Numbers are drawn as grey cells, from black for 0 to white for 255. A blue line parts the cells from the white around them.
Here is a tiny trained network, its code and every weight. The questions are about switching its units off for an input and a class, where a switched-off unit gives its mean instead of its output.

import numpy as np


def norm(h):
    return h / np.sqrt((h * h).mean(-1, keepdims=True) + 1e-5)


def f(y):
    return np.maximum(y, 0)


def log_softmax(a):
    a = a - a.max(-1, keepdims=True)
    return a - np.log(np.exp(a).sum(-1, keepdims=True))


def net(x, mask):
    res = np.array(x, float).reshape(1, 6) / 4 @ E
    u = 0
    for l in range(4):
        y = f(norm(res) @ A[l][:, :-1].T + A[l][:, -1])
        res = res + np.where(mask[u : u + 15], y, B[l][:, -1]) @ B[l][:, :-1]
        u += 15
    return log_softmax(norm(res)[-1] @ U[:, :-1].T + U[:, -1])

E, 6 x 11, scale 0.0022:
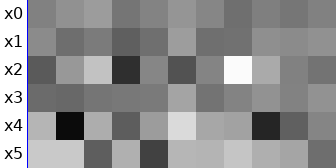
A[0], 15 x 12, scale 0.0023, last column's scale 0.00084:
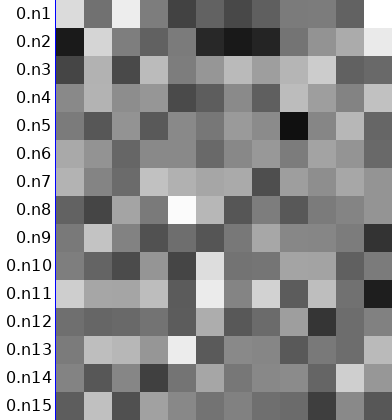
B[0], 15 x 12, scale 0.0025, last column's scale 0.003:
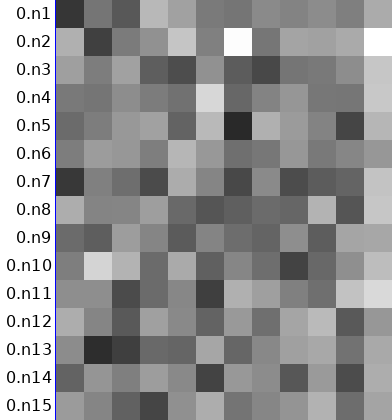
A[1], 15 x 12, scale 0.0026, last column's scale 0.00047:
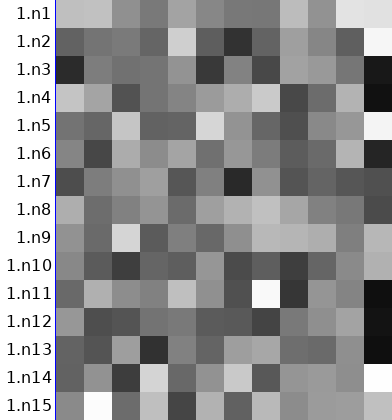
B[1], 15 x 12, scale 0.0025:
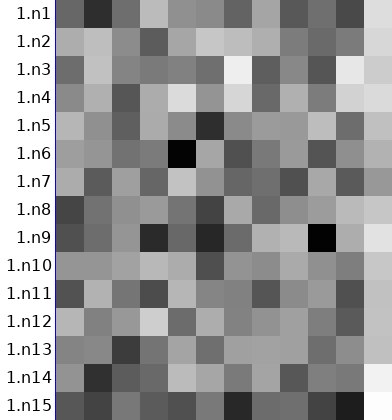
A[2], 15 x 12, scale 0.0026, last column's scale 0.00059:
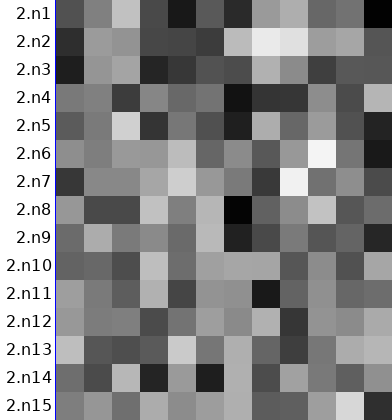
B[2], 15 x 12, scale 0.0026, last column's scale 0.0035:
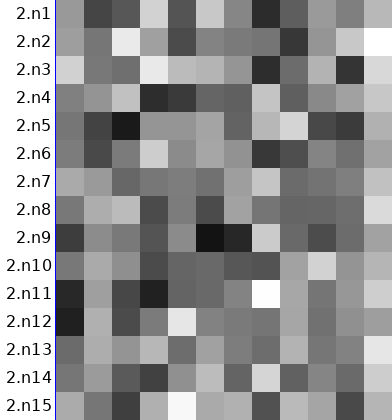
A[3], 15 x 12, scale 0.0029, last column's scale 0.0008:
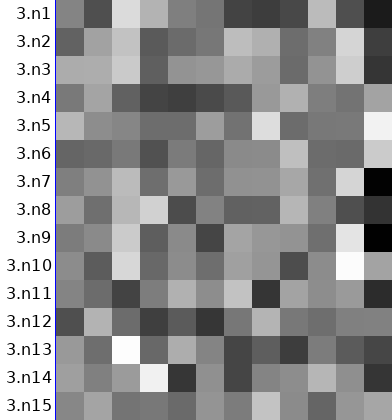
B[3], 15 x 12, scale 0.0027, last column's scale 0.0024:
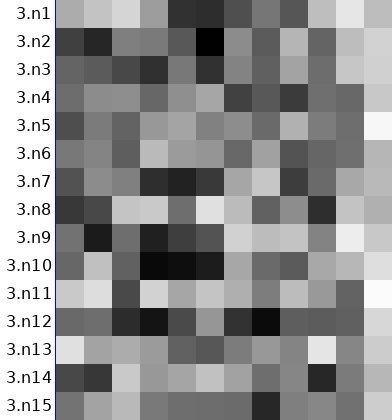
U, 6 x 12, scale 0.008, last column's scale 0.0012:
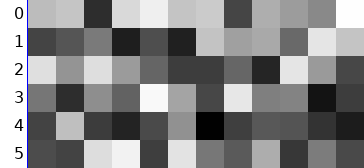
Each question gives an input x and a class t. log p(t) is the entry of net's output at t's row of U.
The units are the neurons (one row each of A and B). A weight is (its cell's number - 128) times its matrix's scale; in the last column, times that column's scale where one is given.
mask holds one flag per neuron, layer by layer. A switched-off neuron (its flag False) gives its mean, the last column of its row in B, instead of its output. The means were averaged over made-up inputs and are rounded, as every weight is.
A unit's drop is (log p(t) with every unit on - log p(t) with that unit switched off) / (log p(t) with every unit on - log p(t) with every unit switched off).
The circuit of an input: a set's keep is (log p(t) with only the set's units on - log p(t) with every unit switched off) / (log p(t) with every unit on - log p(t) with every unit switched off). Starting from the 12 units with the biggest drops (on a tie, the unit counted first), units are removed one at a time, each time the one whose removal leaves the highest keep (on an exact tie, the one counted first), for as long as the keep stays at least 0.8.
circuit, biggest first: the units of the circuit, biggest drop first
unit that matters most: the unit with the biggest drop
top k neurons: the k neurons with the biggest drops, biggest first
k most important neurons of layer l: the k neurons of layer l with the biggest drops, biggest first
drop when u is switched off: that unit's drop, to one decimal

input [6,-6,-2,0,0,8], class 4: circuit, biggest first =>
[1.n15 0.n2]
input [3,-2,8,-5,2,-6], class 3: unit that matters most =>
2.n5
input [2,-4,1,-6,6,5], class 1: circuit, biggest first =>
[2.n3 3.n3]
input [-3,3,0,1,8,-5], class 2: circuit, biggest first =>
[0.n8 3.n1 3.n13]
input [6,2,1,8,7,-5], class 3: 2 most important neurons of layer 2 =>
[2.n5 2.n2]
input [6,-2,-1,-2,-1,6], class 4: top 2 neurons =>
[1.n15 0.n2]
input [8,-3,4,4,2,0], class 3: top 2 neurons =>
[0.n2 2.n5]
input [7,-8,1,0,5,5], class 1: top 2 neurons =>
[2.n3 1.n8]
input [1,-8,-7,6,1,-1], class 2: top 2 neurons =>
[0.n2 1.n4]
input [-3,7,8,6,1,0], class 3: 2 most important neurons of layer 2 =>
[2.n5 2.n3]
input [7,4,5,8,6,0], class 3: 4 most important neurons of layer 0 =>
[0.n2 0.n5 0.n8 0.n14]
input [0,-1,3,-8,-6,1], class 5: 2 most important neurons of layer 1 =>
[1.n4 1.n15]
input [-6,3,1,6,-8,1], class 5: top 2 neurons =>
[1.n15 1.n4]
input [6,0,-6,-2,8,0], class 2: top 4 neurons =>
[0.n2 0.n5 0.n8 1.n3]
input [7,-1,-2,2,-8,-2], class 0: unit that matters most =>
0.n2
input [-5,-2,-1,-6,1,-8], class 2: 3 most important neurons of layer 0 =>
[0.n8 0.n5 0.n11]
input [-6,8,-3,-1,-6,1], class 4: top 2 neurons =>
[1.n4 0.n4]
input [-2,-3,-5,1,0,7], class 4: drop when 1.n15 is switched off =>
1.2
